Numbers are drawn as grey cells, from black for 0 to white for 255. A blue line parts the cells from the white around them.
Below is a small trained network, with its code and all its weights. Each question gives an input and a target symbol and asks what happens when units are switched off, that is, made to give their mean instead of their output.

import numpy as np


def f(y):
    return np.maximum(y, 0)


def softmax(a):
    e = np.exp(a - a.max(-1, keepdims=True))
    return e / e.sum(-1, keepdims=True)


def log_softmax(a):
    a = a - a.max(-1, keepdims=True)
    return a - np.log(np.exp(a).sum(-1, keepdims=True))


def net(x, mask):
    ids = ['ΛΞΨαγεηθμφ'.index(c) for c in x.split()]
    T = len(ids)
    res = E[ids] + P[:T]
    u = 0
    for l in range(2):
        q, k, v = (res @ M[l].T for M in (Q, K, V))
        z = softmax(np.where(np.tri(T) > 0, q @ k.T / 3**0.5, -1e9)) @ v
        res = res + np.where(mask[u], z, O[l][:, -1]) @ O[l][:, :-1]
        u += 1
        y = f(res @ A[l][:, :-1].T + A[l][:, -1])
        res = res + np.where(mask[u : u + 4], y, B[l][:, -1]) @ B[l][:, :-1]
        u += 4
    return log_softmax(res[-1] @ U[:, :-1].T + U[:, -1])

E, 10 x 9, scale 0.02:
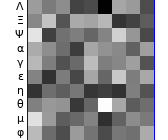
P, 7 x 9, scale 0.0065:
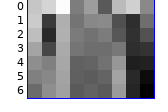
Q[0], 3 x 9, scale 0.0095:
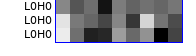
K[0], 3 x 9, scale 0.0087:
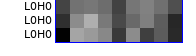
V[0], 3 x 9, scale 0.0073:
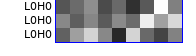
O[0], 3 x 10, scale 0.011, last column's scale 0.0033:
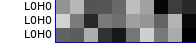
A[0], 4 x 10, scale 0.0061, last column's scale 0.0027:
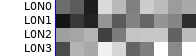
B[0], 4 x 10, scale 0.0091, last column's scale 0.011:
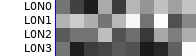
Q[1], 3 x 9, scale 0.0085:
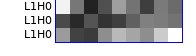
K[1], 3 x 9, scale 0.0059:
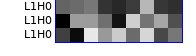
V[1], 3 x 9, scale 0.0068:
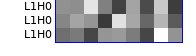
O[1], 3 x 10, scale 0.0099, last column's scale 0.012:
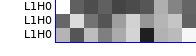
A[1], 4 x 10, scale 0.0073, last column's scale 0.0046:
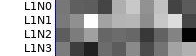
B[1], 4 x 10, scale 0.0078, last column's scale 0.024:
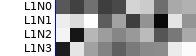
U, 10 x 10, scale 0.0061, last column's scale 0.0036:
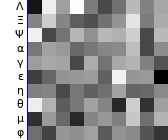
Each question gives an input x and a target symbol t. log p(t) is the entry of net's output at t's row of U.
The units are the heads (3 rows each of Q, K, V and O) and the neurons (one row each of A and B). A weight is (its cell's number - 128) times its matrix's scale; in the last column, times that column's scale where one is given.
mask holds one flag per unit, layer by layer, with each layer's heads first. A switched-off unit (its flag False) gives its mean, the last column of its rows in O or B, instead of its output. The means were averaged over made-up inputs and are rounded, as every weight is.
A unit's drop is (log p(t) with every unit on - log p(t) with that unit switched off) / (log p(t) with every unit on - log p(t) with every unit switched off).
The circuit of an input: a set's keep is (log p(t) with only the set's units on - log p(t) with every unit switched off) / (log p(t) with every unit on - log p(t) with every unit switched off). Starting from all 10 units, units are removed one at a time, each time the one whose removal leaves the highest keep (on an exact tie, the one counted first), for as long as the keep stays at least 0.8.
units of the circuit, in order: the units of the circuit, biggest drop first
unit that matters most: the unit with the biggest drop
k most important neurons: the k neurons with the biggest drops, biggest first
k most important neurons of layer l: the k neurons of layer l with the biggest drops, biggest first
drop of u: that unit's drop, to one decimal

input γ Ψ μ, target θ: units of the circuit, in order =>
[L1N0 L0H0]
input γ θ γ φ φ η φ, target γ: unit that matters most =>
L0N3
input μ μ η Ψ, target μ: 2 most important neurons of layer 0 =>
[L0N3 L0N0]
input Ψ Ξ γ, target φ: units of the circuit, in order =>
[L0N3 L0H0]
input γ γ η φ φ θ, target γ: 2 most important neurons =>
[L1N1 L0N3]
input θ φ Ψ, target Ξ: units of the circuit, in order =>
[L0H0 L1N3 L1H0 L0N2]
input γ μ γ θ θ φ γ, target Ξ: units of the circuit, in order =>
[L1H0 L0H0 L1N3 L0N2]
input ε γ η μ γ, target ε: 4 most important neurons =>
[L0N3 L0N0 L1N3 L1N1]
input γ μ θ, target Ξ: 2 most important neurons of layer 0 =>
[L0N3 L0N2]
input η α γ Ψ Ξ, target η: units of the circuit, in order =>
[L0H0 L1H0 L1N3]
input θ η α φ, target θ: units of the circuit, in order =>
[L1H0 L1N0]
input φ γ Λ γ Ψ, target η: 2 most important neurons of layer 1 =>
[L1N3 L1N2]
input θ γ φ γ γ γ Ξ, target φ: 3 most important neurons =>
[L1N2 L0N3 L1N3]
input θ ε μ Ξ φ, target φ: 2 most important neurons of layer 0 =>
[L0N3 L0N2]
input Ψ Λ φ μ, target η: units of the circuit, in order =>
[L1H0 L0H0]
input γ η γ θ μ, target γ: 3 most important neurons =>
[L0N3 L0N0 L1N1]
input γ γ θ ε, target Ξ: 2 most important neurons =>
[L0N3 L0N2]
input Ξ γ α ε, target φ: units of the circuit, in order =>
[L0N3 L0H0 L1H0]
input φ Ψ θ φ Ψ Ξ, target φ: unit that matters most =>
L1N2
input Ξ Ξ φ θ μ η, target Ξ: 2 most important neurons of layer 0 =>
[L0N1 L0N3]
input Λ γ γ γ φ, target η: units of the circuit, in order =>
[L0H0]
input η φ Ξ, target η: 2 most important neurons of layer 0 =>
[L0N0 L0N2]
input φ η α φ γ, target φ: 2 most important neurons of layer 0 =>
[L0N3 L0N0]
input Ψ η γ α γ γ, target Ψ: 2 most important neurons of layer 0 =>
[L0N3 L0N0]
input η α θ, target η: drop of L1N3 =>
0.2
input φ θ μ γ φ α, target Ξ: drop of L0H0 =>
1.2
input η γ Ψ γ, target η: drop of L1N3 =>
0.2
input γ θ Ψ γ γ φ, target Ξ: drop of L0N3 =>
0.1
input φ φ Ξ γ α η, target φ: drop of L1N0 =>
0.0
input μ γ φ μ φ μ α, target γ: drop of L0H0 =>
0.7
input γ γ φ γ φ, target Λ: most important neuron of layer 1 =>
[L1N0]
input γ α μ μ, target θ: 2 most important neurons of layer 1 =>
[L1N3 L1N0]
